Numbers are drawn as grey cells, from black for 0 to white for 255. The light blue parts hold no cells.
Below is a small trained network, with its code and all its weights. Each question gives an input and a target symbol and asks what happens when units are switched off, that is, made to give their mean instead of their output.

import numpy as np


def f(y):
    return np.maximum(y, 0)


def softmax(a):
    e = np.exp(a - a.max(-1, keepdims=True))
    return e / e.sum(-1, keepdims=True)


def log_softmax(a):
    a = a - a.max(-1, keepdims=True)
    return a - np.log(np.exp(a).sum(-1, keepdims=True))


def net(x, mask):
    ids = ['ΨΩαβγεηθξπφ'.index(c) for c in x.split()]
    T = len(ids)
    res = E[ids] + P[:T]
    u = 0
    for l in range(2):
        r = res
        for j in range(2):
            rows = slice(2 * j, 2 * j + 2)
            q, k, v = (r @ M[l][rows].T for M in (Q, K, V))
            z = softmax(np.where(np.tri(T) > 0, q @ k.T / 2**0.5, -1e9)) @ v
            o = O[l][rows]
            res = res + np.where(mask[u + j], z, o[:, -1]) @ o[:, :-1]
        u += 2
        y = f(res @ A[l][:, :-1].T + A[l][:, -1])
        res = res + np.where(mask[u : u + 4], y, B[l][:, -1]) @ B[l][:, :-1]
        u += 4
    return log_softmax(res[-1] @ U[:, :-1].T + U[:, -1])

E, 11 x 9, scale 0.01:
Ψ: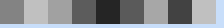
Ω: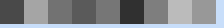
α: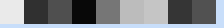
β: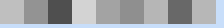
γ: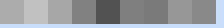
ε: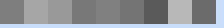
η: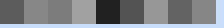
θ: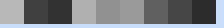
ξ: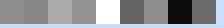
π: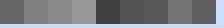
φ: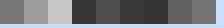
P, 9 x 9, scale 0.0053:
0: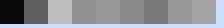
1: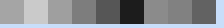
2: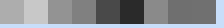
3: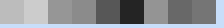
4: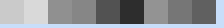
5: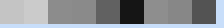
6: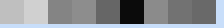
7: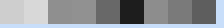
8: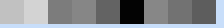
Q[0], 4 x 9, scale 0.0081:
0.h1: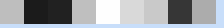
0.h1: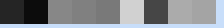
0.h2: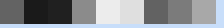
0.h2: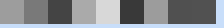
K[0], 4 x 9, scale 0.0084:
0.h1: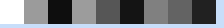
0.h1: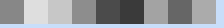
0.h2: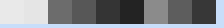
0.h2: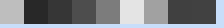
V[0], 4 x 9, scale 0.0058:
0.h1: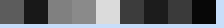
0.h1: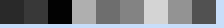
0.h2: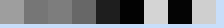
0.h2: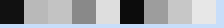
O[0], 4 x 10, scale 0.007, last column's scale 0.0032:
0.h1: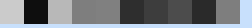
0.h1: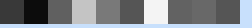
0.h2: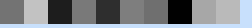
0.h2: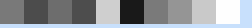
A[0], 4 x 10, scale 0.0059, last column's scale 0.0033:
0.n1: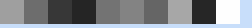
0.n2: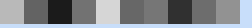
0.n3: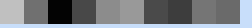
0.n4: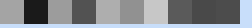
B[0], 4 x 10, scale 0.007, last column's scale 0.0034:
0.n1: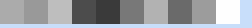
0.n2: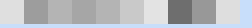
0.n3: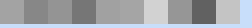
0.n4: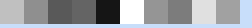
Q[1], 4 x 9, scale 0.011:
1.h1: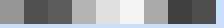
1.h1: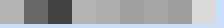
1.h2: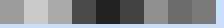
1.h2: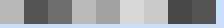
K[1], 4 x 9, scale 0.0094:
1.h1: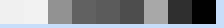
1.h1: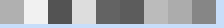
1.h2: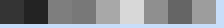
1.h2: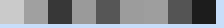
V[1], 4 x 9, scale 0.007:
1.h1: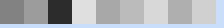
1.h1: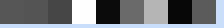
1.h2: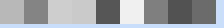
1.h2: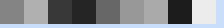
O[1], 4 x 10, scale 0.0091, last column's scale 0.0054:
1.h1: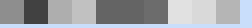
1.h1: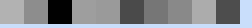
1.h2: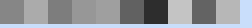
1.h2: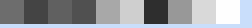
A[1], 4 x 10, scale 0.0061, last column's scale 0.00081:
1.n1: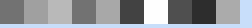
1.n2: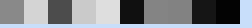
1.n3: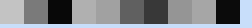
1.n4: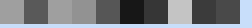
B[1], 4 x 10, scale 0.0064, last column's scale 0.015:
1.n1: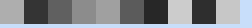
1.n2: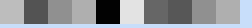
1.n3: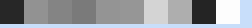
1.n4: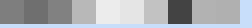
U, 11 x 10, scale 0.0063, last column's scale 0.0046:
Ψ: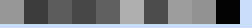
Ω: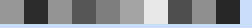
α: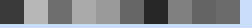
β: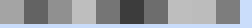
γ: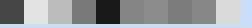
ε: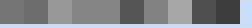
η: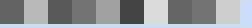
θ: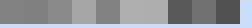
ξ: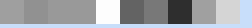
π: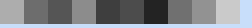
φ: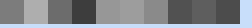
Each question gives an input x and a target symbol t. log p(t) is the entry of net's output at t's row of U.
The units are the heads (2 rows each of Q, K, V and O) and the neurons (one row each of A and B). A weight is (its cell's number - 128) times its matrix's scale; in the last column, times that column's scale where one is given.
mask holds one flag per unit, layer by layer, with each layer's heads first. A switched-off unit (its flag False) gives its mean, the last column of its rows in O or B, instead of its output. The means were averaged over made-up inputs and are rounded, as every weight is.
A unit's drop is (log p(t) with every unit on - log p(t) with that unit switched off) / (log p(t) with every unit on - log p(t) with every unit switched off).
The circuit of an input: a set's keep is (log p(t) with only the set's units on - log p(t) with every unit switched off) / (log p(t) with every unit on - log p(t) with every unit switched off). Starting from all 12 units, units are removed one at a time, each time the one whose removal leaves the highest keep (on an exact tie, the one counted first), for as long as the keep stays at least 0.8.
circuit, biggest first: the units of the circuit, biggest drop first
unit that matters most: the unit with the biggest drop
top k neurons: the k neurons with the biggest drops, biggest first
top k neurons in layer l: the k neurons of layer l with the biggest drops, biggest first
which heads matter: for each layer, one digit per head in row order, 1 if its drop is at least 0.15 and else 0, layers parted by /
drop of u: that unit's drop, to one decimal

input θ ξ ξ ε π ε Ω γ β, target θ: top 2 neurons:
1.n2, 1.n4
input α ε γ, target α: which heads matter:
01 / 01
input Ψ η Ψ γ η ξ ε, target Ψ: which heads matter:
11 / 01
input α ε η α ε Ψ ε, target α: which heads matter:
01 / 01
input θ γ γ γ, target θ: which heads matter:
11 / 11
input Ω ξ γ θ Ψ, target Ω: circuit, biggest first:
1.h2, 0.h2
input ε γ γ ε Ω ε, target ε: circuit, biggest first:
1.n1, 0.h2, 1.h1, 1.h2
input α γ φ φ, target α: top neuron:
0.n4
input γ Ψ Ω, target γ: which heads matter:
10 / 10
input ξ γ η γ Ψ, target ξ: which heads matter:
10 / 01
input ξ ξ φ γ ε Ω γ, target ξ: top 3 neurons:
0.n4, 1.n4, 0.n2
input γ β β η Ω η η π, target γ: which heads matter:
11 / 10
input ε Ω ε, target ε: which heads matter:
01 / 11
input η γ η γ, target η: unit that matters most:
1.h1
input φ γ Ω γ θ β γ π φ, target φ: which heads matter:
10 / 10
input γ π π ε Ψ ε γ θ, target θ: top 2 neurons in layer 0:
0.n2, 0.n3
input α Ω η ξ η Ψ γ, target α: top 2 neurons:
1.n3, 0.n4
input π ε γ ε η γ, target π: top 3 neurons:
1.n3, 1.n2, 1.n1
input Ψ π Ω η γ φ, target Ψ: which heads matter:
11 / 01
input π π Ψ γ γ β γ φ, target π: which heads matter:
10 / 11
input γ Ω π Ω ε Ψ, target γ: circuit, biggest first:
0.h1, 1.h1
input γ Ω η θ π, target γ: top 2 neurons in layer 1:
1.n1, 1.n4
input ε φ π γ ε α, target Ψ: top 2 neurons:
0.n4, 0.n1
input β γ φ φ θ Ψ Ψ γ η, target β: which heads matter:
10 / 10
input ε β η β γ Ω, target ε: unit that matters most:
1.n1
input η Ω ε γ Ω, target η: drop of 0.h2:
0.2
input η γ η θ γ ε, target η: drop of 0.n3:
0.0
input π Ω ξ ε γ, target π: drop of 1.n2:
0.2
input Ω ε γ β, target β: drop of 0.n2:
0.1
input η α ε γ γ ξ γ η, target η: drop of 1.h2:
0.2
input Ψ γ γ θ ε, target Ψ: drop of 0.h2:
0.3
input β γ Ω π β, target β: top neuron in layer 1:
1.n4
